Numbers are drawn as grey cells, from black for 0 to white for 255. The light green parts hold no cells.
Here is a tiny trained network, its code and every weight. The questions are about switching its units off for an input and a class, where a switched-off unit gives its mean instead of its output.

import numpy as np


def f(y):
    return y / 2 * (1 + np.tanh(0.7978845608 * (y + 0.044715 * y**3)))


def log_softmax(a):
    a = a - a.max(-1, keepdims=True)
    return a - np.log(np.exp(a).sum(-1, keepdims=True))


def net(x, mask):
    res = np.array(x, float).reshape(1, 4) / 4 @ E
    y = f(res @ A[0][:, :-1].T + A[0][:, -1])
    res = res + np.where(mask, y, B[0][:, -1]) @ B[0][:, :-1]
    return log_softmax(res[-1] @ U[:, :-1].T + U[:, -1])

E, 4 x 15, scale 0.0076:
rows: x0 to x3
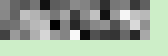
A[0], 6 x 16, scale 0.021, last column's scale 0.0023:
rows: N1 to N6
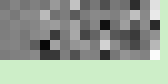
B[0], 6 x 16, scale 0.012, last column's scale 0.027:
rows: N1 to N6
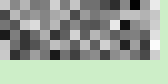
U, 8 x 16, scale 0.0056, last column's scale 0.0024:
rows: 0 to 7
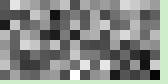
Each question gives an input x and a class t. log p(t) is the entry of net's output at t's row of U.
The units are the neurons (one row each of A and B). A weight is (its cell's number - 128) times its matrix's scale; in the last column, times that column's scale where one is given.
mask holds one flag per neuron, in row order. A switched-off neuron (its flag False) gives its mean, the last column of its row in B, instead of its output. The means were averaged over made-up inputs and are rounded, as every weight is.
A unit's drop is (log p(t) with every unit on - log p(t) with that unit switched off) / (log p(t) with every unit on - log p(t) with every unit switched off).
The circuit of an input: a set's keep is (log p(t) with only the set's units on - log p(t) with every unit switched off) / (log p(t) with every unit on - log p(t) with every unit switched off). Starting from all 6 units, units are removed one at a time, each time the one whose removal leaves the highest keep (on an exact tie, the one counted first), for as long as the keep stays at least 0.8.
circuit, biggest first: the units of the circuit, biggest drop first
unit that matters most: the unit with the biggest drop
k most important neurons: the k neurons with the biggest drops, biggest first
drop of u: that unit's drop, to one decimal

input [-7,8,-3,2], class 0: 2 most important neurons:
N2, N1
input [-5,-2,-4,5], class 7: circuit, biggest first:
N4
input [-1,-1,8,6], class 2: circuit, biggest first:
N6, N1
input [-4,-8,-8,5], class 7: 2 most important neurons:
N1, N4
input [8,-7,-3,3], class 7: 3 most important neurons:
N1, N4, N6
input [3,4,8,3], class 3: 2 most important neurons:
N6, N4
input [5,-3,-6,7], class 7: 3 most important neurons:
N4, N1, N6
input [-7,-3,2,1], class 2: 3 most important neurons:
N5, N1, N6
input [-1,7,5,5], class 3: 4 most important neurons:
N1, N6, N2, N4
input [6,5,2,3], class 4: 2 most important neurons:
N3, N4
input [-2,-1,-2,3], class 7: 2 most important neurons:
N6, N2
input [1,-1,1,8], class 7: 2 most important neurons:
N4, N6
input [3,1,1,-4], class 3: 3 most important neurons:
N5, N4, N6
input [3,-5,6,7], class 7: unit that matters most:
N4
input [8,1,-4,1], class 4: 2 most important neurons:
N3, N1
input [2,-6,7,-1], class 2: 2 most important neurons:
N1, N6
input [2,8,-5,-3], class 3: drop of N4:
0.2
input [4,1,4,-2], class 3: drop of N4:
0.2
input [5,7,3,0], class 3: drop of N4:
0.1
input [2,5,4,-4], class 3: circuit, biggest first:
N6
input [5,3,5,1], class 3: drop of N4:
0.3
